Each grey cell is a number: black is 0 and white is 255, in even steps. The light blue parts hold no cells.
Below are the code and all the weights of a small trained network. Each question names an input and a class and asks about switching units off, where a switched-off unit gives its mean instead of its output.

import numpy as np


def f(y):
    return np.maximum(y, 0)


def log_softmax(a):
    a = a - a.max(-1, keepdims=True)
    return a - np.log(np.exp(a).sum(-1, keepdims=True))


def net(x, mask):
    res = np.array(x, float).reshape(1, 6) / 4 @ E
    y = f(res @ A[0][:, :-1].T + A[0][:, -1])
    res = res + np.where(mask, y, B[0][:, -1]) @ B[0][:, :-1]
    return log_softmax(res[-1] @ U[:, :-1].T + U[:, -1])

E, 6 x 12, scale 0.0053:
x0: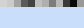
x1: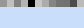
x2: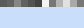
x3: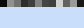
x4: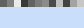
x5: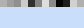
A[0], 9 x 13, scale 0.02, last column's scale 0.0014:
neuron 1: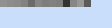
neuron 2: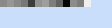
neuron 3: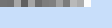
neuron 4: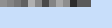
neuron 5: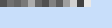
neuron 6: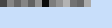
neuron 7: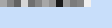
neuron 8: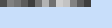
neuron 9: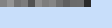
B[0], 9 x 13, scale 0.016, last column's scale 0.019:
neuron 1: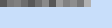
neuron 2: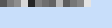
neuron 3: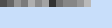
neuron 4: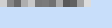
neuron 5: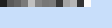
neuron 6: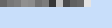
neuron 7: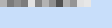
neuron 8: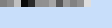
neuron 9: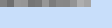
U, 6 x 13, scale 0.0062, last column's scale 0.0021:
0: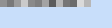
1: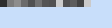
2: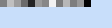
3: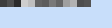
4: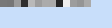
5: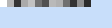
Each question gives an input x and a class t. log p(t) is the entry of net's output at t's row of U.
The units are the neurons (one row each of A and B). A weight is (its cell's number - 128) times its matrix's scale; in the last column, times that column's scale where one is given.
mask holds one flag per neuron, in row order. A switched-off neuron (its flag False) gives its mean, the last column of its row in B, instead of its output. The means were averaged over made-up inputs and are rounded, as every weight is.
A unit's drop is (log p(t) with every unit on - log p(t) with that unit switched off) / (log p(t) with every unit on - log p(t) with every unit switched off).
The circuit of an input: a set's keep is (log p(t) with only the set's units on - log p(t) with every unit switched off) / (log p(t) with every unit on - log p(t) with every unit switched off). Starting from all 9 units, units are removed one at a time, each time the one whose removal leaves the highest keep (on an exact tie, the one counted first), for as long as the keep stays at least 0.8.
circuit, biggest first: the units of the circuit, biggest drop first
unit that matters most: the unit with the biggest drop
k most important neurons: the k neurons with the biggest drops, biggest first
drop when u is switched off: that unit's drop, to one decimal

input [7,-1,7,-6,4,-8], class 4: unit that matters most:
neuron 8
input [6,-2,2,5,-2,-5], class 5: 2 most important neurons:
[neuron 4; neuron 5]
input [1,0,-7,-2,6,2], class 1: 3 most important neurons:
[neuron 7; neuron 4; neuron 1]
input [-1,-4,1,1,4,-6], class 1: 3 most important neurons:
[neuron 7; neuron 6; neuron 8]
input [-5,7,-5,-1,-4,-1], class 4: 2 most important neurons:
[neuron 2; neuron 7]
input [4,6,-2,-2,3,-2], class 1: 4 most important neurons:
[neuron 7; neuron 4; neuron 1; neuron 2]
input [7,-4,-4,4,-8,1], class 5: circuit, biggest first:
[neuron 4; neuron 3]
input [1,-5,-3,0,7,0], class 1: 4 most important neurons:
[neuron 7; neuron 5; neuron 4; neuron 9]
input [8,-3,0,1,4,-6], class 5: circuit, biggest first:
[neuron 4; neuron 2]
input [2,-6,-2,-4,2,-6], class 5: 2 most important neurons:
[neuron 4; neuron 2]
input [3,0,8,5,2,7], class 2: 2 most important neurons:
[neuron 8; neuron 6]
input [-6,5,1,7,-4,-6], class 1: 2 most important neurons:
[neuron 6; neuron 8]
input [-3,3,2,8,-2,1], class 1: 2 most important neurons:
[neuron 7; neuron 6]
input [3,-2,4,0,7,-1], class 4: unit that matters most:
neuron 6
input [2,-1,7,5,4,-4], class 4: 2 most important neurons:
[neuron 8; neuron 2]
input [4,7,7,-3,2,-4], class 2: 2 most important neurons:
[neuron 5; neuron 7]
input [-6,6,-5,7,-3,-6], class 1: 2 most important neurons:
[neuron 6; neuron 7]
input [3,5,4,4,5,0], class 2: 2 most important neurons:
[neuron 8; neuron 6]
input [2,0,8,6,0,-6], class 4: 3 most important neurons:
[neuron 8; neuron 2; neuron 1]
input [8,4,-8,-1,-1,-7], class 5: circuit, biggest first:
[neuron 4]
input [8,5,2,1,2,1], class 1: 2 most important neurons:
[neuron 7; neuron 2]
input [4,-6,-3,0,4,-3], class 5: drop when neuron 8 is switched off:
0.1
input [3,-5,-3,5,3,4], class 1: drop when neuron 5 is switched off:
0.0
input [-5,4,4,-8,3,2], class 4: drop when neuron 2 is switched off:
0.1
